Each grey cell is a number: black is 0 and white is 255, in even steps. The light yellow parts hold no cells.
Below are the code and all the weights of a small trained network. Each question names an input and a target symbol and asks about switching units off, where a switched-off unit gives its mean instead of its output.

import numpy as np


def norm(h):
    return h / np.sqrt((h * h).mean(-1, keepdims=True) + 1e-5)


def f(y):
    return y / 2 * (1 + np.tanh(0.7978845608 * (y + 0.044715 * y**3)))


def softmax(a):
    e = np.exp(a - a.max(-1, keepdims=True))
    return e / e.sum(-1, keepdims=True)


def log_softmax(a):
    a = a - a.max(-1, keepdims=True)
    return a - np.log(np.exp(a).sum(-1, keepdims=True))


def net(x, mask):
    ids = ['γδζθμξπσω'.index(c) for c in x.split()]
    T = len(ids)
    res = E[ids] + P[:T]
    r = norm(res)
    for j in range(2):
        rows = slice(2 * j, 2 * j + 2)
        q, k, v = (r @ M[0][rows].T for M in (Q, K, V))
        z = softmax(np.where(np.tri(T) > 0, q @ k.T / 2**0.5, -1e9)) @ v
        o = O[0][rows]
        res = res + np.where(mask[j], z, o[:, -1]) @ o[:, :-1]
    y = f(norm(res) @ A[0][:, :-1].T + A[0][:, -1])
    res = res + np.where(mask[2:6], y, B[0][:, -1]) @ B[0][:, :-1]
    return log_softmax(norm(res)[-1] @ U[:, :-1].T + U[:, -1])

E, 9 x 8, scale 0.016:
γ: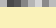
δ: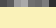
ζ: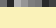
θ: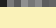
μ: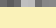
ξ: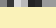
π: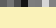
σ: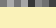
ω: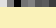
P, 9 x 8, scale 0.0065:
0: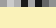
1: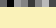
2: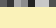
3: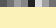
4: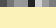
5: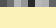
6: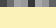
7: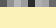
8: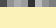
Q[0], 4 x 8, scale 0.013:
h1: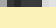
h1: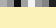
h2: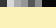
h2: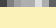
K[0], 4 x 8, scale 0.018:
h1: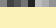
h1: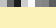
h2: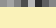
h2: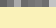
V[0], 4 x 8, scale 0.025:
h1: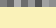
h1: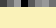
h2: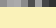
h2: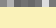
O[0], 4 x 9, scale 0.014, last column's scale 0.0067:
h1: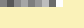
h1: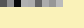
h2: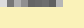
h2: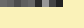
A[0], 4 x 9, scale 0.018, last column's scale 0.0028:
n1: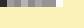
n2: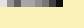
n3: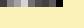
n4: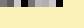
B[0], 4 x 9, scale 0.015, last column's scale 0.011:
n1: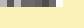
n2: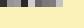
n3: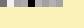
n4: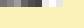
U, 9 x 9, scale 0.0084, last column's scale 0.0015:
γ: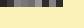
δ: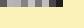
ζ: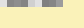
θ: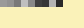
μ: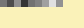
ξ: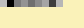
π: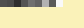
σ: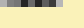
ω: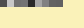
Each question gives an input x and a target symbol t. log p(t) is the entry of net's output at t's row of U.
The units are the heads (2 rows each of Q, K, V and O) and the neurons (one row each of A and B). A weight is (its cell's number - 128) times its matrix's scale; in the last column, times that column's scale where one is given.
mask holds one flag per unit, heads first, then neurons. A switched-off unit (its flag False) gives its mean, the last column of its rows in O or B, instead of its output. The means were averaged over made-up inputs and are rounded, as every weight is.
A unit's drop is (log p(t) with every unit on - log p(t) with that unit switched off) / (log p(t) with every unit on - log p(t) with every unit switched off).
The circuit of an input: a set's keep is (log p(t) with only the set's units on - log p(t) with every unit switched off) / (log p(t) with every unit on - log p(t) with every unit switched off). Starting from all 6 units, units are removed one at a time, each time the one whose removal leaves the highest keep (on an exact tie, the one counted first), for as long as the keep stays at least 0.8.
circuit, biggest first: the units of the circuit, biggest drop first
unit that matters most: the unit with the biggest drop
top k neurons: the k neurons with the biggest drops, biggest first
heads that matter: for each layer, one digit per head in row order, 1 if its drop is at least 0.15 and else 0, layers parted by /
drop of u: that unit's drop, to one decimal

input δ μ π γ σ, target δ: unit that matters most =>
h2
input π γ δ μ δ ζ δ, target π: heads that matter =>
01
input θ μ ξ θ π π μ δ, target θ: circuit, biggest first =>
h1, n1, h2
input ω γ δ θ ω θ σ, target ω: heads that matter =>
00
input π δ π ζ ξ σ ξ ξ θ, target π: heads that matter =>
01
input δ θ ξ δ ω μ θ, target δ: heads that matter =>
11
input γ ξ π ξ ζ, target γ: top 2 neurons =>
n4, n1
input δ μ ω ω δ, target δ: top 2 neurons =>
n2, n4
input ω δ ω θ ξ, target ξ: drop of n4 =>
0.5
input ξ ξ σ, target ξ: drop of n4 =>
0.1
